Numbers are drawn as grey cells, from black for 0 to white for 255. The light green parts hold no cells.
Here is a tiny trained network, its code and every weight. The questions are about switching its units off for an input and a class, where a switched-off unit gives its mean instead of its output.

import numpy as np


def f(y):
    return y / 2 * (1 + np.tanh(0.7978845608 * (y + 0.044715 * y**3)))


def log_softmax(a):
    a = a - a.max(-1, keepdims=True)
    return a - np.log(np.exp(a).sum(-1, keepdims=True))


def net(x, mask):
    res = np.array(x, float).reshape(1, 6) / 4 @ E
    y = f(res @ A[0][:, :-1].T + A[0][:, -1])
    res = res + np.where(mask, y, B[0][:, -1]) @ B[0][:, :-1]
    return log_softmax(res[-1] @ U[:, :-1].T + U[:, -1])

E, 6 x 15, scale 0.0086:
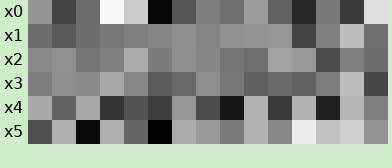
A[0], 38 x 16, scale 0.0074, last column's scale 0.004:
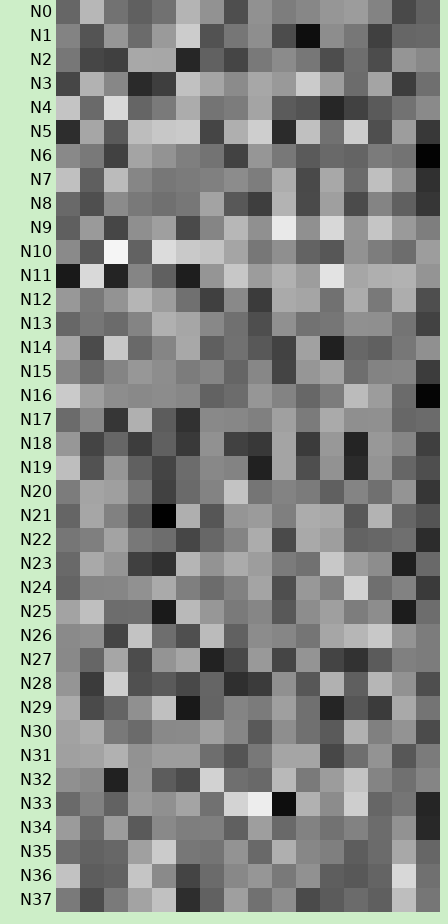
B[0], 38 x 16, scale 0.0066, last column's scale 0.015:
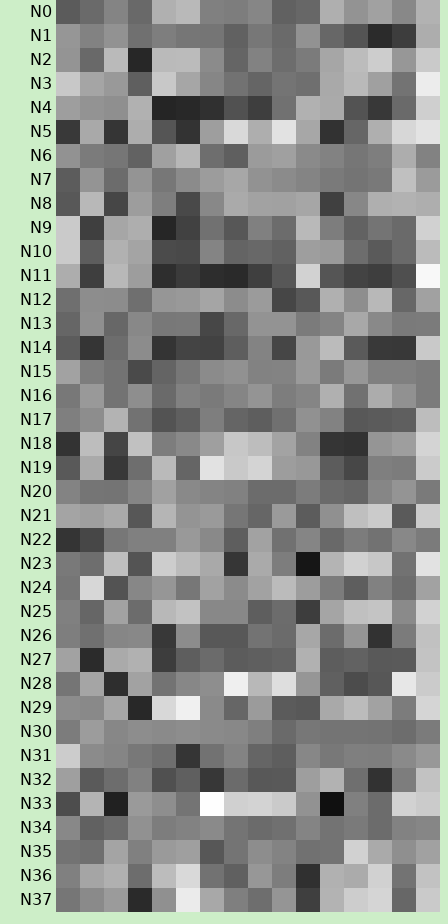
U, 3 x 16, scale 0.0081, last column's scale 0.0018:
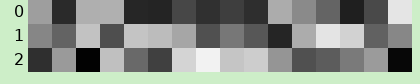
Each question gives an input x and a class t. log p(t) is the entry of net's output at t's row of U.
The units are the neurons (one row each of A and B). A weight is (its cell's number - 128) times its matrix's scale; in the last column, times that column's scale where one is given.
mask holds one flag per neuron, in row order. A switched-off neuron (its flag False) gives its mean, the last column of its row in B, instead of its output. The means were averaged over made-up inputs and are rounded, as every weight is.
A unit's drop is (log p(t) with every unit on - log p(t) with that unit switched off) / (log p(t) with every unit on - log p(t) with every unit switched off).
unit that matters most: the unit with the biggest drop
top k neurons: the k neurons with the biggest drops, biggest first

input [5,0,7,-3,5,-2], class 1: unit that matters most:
N29
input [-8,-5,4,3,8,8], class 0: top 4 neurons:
N11; N9; N32; N26
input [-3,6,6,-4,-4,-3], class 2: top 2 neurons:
N11; N33
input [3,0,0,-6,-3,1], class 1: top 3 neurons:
N28; N18; N19
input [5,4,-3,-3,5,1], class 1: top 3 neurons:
N29; N5; N2
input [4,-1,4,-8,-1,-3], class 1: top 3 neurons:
N11; N29; N36
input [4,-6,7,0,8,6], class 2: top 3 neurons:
N18; N28; N19
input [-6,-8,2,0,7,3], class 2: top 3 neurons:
N28; N18; N19
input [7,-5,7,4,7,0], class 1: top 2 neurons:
N29; N37
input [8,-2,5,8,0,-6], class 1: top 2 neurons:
N29; N37
